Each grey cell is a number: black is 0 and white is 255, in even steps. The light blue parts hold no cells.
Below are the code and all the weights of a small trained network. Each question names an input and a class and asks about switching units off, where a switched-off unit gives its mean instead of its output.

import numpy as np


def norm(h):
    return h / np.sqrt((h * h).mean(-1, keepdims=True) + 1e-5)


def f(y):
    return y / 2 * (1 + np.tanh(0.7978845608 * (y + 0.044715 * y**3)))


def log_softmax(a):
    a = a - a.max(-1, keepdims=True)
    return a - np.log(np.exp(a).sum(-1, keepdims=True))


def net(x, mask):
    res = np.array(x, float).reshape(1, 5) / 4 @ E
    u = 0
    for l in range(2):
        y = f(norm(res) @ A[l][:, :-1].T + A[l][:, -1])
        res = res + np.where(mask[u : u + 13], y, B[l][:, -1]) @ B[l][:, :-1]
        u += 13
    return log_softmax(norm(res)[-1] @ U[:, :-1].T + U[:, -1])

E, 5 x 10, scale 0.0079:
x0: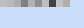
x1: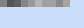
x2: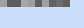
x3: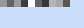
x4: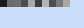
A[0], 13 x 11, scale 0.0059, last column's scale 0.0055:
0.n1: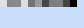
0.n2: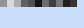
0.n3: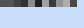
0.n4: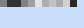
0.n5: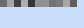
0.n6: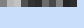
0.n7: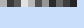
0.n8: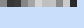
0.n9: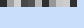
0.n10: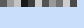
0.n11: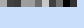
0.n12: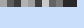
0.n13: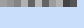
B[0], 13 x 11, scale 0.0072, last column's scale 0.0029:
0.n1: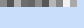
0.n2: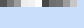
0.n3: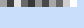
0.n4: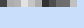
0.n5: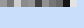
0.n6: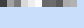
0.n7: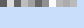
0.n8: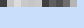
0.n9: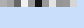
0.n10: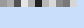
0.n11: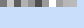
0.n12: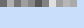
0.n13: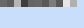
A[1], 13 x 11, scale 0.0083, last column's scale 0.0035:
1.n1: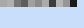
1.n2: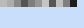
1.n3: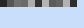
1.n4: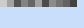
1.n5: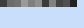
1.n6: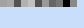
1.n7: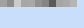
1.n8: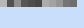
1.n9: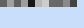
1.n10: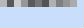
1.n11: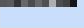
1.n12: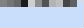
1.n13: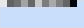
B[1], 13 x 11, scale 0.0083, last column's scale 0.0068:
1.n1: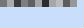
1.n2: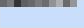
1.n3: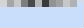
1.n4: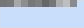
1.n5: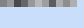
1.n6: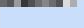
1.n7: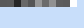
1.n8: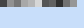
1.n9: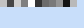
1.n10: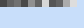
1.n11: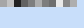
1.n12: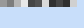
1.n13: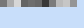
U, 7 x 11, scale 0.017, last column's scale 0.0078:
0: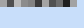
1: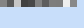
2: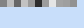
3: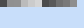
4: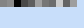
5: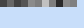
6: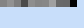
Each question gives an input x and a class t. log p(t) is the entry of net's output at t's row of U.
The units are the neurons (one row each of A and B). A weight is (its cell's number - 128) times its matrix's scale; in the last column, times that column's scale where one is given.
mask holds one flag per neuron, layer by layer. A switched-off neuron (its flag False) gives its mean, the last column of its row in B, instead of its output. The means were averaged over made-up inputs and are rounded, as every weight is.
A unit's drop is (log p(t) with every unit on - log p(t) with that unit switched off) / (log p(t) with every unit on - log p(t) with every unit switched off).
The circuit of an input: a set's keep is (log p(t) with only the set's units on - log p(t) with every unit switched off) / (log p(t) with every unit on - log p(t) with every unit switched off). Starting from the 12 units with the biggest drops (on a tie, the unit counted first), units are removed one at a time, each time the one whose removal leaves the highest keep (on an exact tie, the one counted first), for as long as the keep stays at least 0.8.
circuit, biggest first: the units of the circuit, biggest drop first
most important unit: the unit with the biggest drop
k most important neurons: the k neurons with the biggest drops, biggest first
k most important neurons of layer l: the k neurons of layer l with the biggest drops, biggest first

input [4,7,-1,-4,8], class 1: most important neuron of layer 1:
(1.n3)
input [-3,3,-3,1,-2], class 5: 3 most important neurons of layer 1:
(1.n10, 1.n3, 1.n9)
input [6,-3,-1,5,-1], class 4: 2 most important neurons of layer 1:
(1.n1, 1.n2)
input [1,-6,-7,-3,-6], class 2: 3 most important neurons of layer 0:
(0.n10, 0.n9, 0.n3)
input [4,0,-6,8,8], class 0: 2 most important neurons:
(1.n12, 0.n13)
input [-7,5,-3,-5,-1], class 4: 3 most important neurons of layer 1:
(1.n11, 1.n5, 1.n12)
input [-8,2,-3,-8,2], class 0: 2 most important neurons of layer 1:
(1.n9, 1.n7)
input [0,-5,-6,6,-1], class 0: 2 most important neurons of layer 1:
(1.n12, 1.n11)
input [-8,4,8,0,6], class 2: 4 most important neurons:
(0.n11, 0.n12, 0.n7, 1.n7)
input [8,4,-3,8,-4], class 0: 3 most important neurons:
(1.n12, 1.n11, 1.n5)
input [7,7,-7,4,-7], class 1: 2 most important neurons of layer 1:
(1.n13, 1.n10)
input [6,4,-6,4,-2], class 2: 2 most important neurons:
(0.n9, 0.n10)
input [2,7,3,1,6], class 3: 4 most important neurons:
(0.n8, 0.n4, 1.n6, 0.n13)
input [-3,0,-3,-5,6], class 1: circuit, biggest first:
(1.n3)
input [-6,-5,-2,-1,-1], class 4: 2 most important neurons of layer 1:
(1.n5, 1.n11)
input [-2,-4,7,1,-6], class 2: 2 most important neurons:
(0.n7, 0.n11)
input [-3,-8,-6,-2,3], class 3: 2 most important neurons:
(0.n6, 0.n2)
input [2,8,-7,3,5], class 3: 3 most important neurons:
(0.n4, 0.n8, 0.n11)
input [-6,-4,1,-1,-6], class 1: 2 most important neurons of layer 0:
(0.n1, 0.n13)
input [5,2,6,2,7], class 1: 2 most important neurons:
(0.n3, 1.n3)
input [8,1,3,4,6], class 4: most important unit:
1.n1
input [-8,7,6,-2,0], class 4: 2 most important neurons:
(1.n11, 1.n5)
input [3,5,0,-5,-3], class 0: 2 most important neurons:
(1.n9, 0.n2)
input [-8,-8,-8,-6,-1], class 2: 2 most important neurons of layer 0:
(0.n10, 0.n9)
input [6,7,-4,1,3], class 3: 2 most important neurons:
(0.n4, 0.n8)
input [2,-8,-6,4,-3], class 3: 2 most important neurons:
(0.n2, 0.n6)
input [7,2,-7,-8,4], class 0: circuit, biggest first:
(1.n9)
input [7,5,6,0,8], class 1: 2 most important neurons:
(0.n3, 1.n3)
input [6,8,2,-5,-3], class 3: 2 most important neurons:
(0.n8, 0.n4)
